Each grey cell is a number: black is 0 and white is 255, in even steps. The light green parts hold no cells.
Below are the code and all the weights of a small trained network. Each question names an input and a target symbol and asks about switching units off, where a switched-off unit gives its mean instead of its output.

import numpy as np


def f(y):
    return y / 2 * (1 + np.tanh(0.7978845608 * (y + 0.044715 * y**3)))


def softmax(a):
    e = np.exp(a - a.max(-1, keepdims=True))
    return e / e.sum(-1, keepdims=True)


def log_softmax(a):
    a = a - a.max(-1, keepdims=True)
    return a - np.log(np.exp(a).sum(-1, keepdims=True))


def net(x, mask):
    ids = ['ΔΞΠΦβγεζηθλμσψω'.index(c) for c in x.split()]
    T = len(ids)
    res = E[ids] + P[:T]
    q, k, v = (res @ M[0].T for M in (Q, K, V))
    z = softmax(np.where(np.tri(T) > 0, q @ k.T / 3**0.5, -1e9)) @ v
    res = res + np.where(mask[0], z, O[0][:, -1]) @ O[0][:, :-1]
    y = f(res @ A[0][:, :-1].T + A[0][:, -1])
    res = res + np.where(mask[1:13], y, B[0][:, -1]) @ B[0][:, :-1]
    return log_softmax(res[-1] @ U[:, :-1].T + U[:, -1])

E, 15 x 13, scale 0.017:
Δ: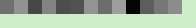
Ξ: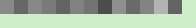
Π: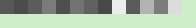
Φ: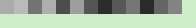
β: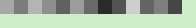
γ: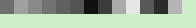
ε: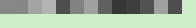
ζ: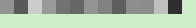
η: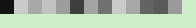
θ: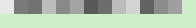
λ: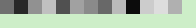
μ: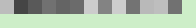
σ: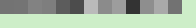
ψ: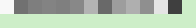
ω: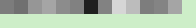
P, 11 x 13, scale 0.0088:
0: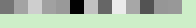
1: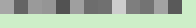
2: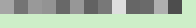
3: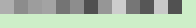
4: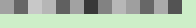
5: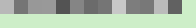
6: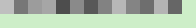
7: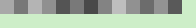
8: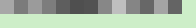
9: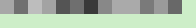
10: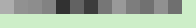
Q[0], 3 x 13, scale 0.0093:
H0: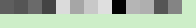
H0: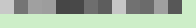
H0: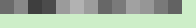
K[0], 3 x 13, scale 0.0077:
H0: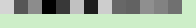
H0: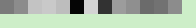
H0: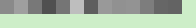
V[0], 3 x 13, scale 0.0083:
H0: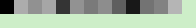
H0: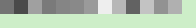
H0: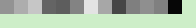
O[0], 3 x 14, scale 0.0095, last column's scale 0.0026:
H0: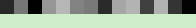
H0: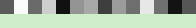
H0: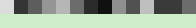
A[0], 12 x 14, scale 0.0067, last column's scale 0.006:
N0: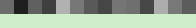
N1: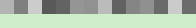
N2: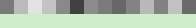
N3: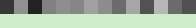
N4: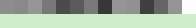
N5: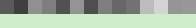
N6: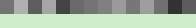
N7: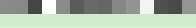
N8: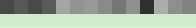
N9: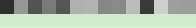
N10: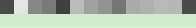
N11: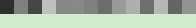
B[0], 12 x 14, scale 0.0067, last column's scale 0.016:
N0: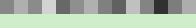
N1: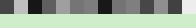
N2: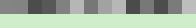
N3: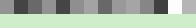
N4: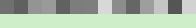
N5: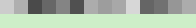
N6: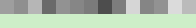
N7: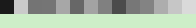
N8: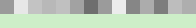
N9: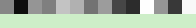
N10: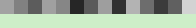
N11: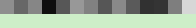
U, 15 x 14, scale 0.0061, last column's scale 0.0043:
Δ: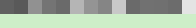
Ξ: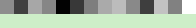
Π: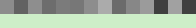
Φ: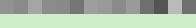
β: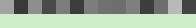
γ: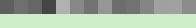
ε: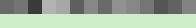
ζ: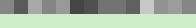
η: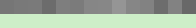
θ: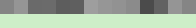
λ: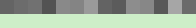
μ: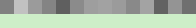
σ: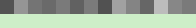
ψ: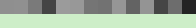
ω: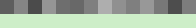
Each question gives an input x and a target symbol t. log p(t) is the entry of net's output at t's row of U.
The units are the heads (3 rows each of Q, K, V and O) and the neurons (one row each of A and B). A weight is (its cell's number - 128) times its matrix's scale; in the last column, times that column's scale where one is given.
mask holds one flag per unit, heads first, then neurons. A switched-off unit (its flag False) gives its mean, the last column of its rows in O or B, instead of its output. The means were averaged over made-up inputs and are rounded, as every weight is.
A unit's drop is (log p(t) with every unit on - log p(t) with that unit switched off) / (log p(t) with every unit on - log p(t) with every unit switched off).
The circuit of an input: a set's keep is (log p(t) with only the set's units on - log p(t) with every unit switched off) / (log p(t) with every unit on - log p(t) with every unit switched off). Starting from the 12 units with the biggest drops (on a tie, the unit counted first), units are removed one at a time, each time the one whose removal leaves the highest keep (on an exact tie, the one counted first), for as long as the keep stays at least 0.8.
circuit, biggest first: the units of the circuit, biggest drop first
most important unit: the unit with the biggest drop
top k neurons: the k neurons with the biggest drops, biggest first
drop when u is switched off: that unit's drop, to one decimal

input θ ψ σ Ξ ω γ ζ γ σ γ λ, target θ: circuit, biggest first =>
[H0 N1 N9 N5]
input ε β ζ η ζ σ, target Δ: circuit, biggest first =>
[H0 N10 N7 N11]
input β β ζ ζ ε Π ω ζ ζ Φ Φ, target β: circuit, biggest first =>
[H0]
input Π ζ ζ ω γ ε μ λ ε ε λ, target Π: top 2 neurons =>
[N9 N10]
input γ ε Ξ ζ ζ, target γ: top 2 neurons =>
[N1 N9]
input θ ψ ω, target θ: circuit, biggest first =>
[H0 N1 N9]
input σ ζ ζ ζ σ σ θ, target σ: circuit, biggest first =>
[H0 N7 N9 N10]
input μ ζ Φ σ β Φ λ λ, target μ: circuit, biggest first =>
[H0 N9]
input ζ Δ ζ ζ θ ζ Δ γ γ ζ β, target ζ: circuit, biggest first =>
[H0 N11]
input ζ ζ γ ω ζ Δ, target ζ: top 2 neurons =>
[N1 N11]
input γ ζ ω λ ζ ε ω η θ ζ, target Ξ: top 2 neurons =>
[N1 N7]
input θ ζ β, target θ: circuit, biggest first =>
[H0 N1 N9]
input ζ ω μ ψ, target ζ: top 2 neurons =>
[N1 N11]
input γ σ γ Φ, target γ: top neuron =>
[N9]
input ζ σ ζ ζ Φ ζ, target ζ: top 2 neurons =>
[N1 N11]
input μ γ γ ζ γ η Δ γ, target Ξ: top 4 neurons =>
[N4 N1 N7 N2]
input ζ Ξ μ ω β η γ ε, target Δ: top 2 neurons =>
[N10 N7]
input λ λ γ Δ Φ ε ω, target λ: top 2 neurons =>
[N11 N6]
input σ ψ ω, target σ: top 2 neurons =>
[N7 N9]
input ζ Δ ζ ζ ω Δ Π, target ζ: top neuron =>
[N1]
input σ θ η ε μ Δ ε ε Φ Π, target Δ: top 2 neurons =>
[N10 N11]
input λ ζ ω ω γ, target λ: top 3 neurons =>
[N11 N6 N9]
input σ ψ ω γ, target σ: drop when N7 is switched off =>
0.3
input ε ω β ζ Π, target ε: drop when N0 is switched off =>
0.4
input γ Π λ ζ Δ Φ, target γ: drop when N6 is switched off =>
0.0
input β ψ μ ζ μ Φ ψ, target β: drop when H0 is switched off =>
1.4
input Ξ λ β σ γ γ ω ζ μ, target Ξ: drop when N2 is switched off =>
0.1
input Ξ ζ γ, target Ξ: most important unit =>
N9
